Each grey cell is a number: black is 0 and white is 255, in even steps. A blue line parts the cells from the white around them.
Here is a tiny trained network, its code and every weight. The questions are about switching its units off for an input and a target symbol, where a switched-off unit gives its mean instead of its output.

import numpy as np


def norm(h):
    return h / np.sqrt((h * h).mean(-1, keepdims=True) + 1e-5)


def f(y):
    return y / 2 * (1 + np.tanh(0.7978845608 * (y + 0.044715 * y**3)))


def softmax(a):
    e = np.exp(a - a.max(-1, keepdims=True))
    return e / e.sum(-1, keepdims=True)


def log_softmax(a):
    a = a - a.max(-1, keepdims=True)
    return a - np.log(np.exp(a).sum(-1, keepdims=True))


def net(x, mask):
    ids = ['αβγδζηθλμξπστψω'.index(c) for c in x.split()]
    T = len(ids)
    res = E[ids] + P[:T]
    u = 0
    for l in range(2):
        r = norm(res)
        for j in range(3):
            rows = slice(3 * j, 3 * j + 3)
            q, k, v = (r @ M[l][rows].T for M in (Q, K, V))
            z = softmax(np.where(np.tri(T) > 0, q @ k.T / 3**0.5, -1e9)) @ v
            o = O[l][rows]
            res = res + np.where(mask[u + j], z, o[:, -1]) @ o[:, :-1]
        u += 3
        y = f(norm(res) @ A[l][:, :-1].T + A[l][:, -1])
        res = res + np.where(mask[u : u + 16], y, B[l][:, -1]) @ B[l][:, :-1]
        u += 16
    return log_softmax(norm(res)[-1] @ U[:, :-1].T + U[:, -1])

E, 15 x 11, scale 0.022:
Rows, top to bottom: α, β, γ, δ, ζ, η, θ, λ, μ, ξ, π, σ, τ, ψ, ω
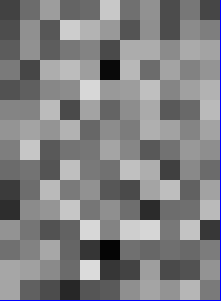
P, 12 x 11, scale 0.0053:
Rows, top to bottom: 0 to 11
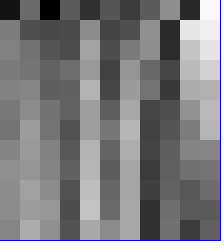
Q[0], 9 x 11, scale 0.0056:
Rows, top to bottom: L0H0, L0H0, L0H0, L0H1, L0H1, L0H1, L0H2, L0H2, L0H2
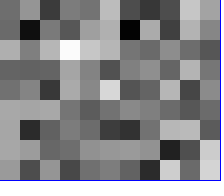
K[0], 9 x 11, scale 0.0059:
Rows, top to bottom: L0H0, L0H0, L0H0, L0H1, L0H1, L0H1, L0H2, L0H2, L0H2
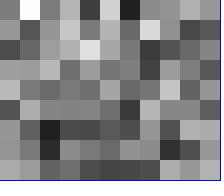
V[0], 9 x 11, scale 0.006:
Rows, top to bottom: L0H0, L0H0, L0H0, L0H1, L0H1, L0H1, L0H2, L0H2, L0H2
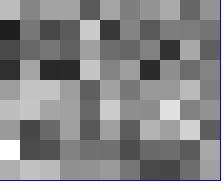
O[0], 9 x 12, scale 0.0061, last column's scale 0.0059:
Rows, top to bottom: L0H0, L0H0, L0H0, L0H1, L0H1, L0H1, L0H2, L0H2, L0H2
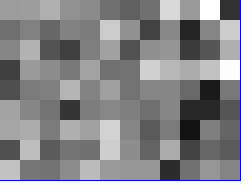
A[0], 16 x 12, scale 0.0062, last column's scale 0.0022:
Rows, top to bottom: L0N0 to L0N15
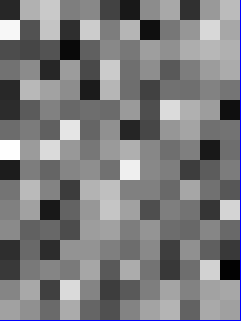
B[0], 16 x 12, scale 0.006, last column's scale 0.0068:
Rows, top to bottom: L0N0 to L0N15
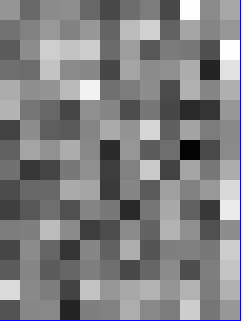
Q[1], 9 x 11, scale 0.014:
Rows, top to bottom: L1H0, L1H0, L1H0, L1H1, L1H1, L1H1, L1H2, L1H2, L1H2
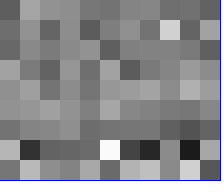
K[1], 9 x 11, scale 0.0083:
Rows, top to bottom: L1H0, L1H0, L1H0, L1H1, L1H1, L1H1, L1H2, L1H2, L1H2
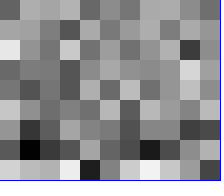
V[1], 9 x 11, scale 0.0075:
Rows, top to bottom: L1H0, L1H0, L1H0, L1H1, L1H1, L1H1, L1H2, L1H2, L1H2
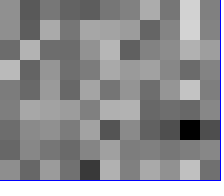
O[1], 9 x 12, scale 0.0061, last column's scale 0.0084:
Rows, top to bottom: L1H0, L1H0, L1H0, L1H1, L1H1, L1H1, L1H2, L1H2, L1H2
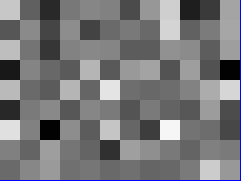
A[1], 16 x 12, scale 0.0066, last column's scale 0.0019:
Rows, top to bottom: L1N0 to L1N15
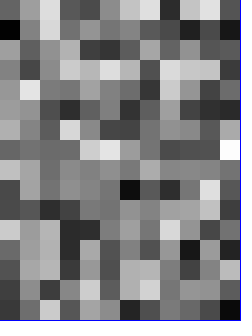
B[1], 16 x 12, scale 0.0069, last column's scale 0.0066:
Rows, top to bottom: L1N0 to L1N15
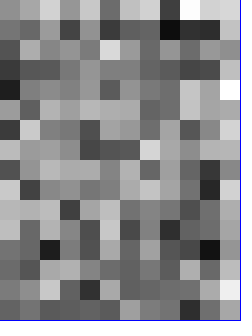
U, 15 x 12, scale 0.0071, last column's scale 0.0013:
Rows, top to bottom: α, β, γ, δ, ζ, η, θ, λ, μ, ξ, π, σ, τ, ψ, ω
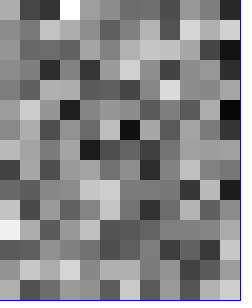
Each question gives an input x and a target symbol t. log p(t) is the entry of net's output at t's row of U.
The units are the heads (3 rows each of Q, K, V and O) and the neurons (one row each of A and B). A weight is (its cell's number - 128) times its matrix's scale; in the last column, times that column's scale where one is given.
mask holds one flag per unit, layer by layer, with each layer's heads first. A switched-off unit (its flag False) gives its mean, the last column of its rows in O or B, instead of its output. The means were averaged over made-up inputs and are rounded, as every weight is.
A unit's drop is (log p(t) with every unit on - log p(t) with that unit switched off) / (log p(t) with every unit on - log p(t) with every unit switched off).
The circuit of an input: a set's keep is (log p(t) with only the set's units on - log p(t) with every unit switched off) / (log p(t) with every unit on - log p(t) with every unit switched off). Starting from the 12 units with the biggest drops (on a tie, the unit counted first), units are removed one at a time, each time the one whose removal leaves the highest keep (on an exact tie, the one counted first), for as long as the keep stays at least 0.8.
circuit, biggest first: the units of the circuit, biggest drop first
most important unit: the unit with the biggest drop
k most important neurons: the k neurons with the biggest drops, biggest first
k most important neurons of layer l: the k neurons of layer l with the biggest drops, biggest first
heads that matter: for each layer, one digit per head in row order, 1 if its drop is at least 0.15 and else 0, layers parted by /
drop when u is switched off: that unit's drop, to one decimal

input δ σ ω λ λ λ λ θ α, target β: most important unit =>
L0H0
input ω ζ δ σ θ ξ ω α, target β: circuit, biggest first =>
L0H0, L1N0, L0N10
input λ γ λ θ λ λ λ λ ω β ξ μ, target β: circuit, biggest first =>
L1H2, L1N0, L0N2, L0N9
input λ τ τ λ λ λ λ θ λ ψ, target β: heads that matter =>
000 / 001
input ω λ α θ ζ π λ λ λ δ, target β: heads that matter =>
000 / 001
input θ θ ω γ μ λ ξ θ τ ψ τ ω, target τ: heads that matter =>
101 / 110
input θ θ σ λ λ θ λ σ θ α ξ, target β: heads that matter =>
110 / 100
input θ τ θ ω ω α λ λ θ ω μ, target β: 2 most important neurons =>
L0N7, L1N0
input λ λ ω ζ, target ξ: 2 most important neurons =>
L0N2, L1N3
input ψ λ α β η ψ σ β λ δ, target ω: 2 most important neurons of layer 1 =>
L1N0, L1N4
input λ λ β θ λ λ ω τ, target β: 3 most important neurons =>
L0N0, L1N0, L0N10
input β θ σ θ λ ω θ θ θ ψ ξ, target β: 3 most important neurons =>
L0N0, L0N10, L1N0
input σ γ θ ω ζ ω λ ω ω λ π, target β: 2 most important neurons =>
L0N4, L0N0
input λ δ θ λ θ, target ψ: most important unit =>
L0H1
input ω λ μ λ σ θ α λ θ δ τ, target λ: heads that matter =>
010 / 001
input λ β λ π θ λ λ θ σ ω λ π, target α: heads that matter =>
011 / 001
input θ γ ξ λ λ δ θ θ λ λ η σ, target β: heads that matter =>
011 / 100
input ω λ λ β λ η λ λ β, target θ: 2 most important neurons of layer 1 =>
L1N7, L1N14
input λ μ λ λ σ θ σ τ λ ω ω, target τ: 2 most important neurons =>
L0N2, L0N14
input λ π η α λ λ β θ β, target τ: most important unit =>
L1H2
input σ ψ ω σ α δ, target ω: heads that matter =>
001 / 001
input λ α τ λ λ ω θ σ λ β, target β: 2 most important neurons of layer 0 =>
L0N2, L0N14
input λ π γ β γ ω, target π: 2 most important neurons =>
L1N11, L0N2
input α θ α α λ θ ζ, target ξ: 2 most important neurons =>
L0N7, L1N3
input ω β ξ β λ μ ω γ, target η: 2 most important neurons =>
L1N10, L1N14
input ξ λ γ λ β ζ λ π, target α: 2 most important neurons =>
L1N9, L0N4
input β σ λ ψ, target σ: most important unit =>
L0H0
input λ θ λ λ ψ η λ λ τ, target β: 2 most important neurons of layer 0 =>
L0N0, L0N10
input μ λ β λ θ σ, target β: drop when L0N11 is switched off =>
-0.1
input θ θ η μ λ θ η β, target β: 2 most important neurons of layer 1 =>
L1N7, L1N0
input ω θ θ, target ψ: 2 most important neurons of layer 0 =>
L0N7, L0N10
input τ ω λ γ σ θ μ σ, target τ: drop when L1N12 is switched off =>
-0.1
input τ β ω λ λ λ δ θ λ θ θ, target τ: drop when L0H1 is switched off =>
1.4
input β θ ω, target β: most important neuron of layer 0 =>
L0N2
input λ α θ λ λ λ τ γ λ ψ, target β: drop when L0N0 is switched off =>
0.2
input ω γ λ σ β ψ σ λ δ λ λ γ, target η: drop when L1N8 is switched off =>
0.0
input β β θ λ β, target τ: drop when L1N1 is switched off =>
0.1
